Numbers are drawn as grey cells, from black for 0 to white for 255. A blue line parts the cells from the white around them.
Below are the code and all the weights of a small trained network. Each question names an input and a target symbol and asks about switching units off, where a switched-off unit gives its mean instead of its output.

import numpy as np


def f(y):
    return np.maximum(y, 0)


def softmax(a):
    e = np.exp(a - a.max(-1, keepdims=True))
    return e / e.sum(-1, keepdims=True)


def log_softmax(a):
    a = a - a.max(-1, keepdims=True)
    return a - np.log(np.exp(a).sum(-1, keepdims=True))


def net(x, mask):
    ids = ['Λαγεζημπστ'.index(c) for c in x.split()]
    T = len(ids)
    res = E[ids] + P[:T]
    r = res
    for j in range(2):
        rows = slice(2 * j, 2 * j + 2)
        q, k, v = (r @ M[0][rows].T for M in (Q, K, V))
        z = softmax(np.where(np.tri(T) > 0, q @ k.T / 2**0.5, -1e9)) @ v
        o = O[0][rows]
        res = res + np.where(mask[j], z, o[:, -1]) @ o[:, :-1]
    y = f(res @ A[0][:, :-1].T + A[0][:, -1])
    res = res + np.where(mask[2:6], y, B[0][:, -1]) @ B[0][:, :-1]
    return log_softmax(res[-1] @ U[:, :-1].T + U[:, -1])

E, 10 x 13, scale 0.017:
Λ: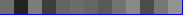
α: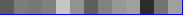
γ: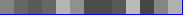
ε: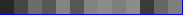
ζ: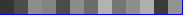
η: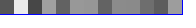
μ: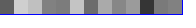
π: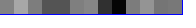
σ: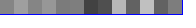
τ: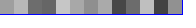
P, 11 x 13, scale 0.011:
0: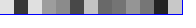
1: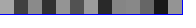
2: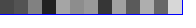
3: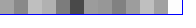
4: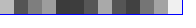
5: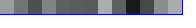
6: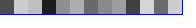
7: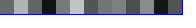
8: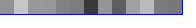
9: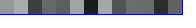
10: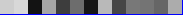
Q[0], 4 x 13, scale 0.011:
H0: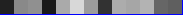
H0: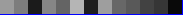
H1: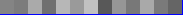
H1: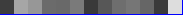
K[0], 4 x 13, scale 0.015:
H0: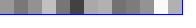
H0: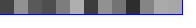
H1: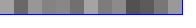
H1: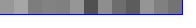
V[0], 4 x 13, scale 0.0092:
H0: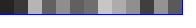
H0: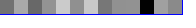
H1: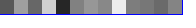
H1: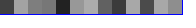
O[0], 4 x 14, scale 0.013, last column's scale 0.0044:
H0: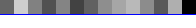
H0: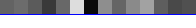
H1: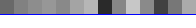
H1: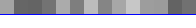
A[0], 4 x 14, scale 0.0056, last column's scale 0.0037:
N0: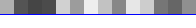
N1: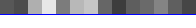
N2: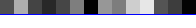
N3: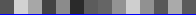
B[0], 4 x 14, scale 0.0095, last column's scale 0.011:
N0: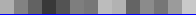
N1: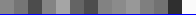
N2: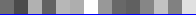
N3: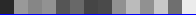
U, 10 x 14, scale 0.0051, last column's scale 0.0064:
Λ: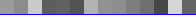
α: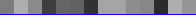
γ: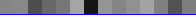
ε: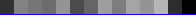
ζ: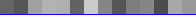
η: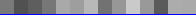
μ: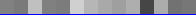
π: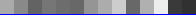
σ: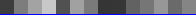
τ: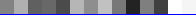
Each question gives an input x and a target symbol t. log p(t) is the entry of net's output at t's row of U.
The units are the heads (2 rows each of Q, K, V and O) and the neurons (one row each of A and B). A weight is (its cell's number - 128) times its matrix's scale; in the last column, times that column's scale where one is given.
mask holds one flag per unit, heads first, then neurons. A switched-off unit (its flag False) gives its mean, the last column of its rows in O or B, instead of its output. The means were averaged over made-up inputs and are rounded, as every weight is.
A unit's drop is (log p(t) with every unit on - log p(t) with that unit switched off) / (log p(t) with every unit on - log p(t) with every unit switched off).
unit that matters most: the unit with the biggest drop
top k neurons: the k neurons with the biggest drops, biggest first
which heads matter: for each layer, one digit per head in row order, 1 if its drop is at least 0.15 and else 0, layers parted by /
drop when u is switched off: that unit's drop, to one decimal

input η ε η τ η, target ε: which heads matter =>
10
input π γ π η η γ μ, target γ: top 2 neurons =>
N2; N1
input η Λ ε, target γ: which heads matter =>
10
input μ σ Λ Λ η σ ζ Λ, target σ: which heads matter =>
11
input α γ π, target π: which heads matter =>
01
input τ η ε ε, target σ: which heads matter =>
11
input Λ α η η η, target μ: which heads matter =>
10
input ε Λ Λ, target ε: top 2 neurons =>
N3; N2
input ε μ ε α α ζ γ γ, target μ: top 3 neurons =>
N2; N1; N0
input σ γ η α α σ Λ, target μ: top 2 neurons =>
N2; N1
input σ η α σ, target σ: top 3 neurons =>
N0; N2; N1
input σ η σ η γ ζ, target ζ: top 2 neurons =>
N3; N0
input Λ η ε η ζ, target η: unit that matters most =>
H1
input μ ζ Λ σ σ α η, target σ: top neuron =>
N0
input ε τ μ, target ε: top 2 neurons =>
N3; N2
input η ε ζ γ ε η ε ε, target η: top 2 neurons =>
N2; N1
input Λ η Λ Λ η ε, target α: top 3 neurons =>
N0; N2; N3
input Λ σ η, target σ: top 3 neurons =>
N3; N0; N1
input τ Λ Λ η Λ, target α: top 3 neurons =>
N2; N0; N3
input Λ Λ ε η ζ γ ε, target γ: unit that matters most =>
H0
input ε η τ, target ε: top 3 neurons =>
N3; N2; N0
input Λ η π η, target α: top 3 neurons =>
N2; N0; N3
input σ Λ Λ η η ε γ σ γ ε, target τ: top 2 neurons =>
N3; N1
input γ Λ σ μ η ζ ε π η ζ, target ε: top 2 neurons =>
N3; N2
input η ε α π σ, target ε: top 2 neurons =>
N3; N2
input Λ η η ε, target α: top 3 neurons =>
N0; N2; N3
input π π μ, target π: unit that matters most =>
H1
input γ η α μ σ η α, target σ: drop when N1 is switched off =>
0.1
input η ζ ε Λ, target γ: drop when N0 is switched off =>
0.0
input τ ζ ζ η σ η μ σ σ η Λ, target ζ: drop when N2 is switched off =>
-0.1
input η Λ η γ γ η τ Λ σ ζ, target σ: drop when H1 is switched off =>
0.5
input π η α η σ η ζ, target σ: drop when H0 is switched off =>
0.3
